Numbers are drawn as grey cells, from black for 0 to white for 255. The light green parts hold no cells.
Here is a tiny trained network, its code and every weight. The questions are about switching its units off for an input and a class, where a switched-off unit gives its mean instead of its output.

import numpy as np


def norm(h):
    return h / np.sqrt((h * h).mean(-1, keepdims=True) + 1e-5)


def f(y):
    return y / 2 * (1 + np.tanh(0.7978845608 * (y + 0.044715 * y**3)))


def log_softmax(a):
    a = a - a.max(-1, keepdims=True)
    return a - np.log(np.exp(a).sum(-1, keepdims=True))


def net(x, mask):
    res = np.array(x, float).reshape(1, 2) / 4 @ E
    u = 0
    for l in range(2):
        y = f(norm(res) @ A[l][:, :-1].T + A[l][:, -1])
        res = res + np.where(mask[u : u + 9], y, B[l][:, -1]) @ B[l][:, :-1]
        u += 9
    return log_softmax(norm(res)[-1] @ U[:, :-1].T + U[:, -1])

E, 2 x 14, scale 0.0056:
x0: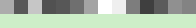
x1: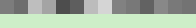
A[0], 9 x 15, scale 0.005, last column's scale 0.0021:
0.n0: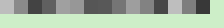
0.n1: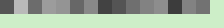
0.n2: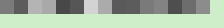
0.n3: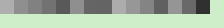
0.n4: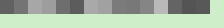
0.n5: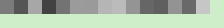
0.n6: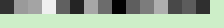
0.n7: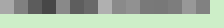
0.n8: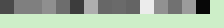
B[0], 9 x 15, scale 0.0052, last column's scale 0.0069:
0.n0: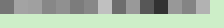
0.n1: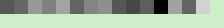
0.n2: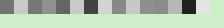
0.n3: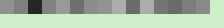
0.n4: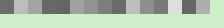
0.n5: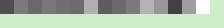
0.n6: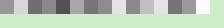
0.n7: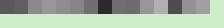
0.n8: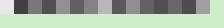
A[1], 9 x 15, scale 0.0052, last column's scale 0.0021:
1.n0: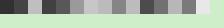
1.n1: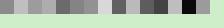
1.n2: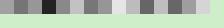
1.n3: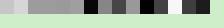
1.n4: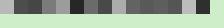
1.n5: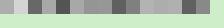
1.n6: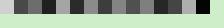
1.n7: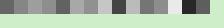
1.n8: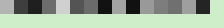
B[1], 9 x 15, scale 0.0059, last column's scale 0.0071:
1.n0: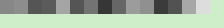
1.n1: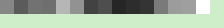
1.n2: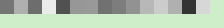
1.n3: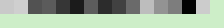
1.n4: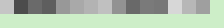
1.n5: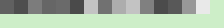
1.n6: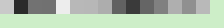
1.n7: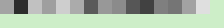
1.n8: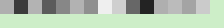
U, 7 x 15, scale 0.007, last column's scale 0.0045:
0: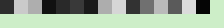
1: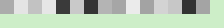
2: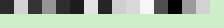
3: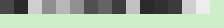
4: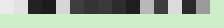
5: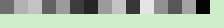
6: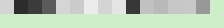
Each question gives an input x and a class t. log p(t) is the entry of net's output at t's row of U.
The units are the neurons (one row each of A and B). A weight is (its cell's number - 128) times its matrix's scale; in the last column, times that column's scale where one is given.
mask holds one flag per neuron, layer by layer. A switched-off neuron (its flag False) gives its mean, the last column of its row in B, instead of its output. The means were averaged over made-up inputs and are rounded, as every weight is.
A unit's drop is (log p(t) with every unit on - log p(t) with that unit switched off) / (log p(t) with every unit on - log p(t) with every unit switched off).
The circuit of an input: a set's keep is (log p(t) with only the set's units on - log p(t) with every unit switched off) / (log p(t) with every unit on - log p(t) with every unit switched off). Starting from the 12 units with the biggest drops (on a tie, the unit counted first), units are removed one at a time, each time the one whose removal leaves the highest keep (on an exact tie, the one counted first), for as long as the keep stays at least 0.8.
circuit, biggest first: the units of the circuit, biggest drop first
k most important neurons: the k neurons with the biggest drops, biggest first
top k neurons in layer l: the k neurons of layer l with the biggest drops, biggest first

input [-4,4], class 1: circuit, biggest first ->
(0.n6)
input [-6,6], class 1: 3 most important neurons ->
(0.n6 0.n5 1.n0)
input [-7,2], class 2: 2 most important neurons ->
(0.n6 0.n2)
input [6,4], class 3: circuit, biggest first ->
(0.n6 1.n0)
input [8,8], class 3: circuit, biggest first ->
(0.n6 1.n0)
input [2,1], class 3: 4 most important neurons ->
(0.n6 0.n2 1.n7 1.n3)
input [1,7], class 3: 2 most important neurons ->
(1.n1 1.n7)
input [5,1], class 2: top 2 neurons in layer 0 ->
(0.n5 0.n1)
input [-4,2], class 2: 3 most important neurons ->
(0.n6 0.n2 1.n5)
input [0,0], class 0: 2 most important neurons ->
(0.n8 0.n1)
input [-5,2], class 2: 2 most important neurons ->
(0.n6 0.n2)
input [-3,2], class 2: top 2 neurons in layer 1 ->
(1.n5 1.n8)
